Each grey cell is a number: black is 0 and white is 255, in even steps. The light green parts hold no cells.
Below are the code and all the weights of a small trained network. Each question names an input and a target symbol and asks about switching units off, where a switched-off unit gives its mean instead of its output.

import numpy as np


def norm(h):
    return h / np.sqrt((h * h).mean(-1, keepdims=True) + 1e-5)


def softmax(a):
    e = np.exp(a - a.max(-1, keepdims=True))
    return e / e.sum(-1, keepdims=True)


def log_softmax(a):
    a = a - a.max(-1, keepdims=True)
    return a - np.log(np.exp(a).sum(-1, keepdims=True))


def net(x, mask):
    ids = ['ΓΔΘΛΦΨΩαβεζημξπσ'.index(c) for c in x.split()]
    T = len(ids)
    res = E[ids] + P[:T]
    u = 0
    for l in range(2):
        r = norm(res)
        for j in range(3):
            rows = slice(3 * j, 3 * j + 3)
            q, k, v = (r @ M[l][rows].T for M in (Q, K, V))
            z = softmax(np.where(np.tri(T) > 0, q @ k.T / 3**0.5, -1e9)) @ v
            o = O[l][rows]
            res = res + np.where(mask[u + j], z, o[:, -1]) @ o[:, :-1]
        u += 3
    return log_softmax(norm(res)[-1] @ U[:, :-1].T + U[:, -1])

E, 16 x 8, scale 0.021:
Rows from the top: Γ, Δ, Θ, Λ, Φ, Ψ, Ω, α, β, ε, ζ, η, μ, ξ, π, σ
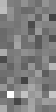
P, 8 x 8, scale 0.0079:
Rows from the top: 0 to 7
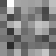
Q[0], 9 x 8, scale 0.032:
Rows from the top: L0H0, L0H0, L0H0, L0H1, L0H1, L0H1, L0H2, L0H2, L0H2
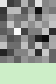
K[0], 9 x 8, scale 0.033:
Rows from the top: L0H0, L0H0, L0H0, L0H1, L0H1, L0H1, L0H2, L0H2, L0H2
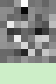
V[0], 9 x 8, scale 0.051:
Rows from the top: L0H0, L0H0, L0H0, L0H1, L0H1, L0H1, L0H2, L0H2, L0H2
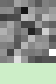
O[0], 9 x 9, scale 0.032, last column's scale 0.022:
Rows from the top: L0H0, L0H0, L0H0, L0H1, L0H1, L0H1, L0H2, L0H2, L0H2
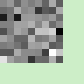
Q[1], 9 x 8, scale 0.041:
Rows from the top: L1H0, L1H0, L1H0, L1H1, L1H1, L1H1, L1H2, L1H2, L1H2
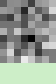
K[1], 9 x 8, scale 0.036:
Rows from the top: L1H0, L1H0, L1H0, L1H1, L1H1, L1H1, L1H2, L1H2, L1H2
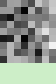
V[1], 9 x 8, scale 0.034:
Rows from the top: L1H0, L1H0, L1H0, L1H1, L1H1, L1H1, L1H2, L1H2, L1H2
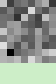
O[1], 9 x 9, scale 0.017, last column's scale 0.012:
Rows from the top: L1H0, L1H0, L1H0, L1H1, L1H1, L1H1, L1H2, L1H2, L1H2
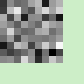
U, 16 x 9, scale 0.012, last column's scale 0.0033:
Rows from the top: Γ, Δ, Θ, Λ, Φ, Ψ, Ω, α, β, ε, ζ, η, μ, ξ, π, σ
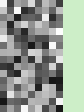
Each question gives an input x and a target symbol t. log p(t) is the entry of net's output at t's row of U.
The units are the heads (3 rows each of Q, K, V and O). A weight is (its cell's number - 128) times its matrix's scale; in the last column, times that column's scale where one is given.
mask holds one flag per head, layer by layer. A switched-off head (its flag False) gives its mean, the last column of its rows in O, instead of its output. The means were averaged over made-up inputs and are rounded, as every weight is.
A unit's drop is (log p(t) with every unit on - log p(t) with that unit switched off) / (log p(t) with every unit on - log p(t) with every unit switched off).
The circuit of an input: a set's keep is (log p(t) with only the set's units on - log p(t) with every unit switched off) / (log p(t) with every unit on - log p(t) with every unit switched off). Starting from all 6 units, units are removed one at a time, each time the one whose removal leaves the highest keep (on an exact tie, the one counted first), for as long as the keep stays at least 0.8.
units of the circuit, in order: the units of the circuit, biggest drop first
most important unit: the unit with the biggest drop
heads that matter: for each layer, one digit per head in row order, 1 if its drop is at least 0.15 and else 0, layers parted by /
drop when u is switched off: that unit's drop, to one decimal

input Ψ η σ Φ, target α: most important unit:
L0H1
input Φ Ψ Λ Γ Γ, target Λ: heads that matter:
010 / 100
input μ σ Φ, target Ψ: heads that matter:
010 / 000
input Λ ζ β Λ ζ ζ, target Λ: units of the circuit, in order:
[L0H1, L1H0]
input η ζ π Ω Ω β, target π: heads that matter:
001 / 000
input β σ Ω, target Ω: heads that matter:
001 / 000
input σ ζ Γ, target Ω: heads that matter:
010 / 101
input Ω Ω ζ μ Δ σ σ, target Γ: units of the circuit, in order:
[L0H1, L1H2]
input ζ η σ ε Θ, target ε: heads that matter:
001 / 000
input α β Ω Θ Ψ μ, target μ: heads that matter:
010 / 101
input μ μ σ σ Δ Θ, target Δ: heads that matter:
100 / 000
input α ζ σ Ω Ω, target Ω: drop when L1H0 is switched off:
0.0
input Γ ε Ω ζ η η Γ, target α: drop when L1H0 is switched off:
0.1
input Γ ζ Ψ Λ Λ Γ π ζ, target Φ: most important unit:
L0H1
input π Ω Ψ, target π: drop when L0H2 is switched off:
0.1
